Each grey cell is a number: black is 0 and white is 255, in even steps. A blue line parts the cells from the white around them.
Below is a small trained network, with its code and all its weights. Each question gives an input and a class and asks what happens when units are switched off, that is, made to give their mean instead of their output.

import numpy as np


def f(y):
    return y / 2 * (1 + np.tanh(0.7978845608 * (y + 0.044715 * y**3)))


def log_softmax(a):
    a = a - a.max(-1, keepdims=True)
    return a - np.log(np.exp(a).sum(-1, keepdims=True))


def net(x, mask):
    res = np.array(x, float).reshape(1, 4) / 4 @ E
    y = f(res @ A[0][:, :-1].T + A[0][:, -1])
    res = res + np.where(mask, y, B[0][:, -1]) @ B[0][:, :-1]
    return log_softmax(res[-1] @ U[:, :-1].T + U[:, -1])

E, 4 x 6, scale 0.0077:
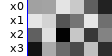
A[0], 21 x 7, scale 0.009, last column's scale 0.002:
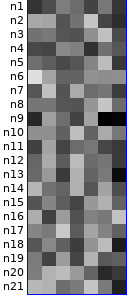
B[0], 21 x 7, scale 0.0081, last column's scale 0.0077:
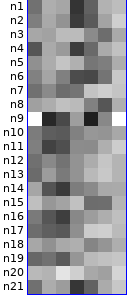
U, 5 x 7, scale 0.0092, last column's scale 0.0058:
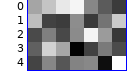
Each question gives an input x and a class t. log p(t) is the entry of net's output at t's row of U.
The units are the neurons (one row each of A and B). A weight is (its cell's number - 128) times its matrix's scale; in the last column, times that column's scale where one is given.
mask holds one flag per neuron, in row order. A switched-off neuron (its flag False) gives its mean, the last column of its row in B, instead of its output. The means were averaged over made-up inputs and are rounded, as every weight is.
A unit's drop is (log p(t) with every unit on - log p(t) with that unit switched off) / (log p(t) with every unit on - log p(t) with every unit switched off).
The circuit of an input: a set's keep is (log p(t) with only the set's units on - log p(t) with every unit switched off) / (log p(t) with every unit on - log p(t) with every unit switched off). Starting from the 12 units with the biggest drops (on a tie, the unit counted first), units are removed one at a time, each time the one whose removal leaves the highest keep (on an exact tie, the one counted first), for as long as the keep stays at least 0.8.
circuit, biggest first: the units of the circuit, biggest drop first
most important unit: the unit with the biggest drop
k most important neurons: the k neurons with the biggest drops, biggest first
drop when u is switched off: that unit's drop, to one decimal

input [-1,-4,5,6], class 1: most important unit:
n9
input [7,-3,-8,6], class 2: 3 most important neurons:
[n17; n19; n16]
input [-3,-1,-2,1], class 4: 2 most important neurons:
[n20; n9]
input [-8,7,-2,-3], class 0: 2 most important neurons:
[n8; n3]
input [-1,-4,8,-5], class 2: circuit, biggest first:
[n9; n13]
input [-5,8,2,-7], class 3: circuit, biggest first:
[n6; n21]
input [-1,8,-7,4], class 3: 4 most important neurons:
[n2; n21; n6; n11]
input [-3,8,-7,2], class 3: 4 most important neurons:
[n21; n2; n6; n11]
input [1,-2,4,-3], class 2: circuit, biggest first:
[n9; n15]
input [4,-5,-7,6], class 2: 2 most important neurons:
[n19; n17]
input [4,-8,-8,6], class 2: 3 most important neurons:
[n19; n17; n16]
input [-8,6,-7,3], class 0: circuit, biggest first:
[n8; n15]
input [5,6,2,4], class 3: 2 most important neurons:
[n2; n21]
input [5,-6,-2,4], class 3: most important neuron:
[n4]
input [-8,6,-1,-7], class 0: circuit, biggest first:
[n8; n3]
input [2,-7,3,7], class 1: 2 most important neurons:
[n9; n11]
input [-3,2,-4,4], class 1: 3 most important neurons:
[n9; n20; n7]
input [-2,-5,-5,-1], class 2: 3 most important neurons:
[n9; n16; n19]
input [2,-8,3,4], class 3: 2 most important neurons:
[n1; n4]
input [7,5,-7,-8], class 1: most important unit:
n16
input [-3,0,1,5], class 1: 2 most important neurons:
[n9; n20]
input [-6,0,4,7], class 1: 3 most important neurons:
[n9; n11; n20]
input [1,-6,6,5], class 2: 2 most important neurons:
[n7; n13]
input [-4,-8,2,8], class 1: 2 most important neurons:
[n9; n11]
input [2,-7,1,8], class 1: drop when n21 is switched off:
0.1
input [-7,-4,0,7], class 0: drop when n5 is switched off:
0.2
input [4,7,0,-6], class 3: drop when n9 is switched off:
0.3
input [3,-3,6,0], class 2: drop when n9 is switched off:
0.1
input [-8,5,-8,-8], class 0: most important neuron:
[n8]
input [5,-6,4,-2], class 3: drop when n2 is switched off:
-0.1
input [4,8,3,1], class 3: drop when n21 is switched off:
0.0
